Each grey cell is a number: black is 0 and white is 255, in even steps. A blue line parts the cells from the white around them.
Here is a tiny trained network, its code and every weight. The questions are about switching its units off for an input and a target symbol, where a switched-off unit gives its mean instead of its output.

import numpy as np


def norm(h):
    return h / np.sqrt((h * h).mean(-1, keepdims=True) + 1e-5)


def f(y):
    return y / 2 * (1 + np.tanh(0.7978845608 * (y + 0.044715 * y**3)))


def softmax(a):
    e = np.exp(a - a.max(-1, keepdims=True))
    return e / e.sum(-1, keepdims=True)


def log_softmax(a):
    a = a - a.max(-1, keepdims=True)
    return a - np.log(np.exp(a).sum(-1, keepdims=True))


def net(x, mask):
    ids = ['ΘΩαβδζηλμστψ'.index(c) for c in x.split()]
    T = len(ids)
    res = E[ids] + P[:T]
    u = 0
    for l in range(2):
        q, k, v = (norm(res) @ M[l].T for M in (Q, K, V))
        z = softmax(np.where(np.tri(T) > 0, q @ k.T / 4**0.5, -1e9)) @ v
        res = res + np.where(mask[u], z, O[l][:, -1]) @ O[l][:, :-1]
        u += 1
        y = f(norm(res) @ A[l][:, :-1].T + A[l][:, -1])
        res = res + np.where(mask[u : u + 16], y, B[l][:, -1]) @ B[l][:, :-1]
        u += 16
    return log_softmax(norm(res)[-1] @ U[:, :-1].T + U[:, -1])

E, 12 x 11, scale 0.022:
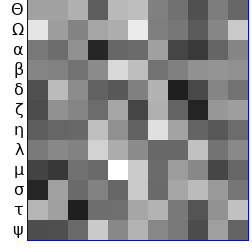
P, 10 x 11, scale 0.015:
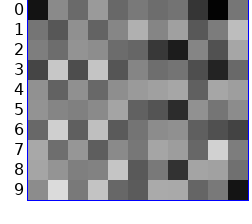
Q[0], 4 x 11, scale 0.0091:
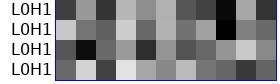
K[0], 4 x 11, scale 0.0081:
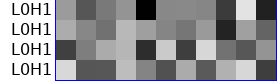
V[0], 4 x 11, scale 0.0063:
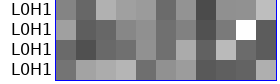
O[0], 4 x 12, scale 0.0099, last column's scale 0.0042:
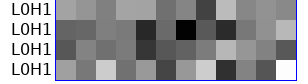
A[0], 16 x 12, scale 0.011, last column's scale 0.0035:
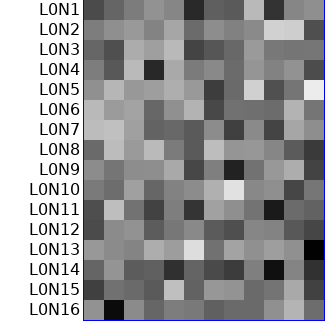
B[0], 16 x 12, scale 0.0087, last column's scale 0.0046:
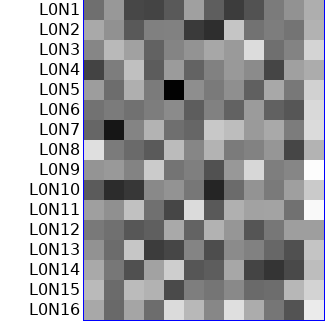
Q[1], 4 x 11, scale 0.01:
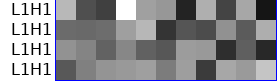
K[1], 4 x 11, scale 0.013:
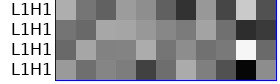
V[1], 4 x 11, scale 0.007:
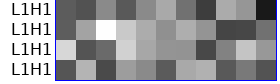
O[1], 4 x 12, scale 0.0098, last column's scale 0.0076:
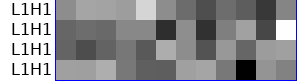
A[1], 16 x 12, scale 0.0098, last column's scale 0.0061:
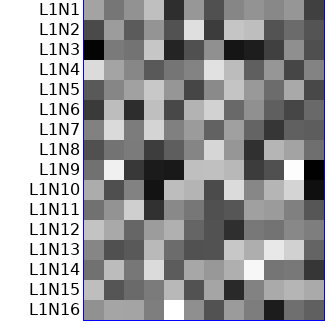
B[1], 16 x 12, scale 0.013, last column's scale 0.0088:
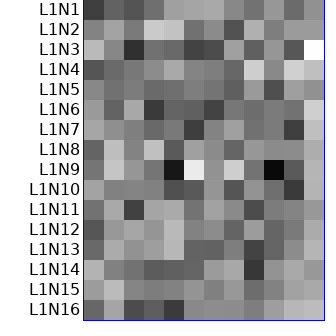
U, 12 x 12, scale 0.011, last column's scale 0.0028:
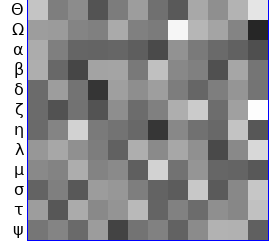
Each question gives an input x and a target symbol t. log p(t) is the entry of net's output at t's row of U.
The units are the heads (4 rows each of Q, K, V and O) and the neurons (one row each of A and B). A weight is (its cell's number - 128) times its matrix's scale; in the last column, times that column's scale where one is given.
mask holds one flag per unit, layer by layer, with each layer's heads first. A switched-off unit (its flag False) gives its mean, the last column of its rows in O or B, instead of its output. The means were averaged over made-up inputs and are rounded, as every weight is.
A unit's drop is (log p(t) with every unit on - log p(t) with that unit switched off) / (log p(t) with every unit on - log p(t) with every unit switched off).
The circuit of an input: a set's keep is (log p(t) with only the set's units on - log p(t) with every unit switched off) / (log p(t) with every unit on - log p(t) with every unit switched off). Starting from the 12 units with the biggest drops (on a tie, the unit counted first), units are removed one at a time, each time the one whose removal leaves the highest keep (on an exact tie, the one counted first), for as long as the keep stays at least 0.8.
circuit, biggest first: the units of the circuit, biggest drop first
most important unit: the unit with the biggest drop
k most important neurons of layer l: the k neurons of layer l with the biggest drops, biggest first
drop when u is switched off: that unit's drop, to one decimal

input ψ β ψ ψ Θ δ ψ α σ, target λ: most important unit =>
L0N5
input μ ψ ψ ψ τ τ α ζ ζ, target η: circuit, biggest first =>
L0N9, L1N3, L0N15
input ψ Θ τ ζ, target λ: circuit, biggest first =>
L1H1, L0N11, L1N9
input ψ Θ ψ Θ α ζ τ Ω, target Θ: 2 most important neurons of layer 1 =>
L1N4, L1N3
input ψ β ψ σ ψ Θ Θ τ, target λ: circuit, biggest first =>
L1N9, L1H1
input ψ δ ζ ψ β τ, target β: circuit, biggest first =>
L0N7, L1N6
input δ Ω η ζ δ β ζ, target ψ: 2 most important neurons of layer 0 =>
L0N16, L0N11
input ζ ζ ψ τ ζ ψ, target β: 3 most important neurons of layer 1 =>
L1N14, L1N2, L1N1
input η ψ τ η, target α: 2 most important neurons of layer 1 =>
L1N6, L1N7
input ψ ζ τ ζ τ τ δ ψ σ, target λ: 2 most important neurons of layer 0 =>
L0N12, L0N16
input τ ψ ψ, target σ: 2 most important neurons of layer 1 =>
L1N16, L1N3
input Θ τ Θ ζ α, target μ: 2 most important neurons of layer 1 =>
L1N10, L1N3
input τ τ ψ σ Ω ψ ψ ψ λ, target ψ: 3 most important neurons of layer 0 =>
L0N5, L0N1, L0N3
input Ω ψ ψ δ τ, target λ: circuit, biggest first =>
L1N9
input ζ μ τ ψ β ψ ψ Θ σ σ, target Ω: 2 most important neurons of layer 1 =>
L1N7, L1N2
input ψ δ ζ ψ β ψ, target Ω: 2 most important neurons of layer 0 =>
L0N2, L0N3
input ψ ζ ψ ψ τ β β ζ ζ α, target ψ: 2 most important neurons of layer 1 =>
L1N8, L1N4
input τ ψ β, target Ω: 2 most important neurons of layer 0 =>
L0N3, L0N5
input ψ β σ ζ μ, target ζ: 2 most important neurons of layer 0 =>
L0N4, L0N10
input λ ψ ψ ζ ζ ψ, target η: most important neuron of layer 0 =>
L0N3
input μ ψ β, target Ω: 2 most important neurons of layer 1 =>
L1N14, L1N11
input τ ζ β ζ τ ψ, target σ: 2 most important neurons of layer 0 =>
L0N16, L0N9
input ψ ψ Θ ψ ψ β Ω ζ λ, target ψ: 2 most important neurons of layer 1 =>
L1N14, L1N1
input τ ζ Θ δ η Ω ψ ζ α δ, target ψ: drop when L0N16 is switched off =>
0.2
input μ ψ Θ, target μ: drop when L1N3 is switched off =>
0.1
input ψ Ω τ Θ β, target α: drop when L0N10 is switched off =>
0.2
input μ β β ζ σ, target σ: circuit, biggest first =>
L1N2
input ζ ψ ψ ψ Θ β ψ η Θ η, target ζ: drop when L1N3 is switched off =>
0.1
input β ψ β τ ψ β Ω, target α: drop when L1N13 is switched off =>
0.0
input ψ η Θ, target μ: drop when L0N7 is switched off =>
0.1
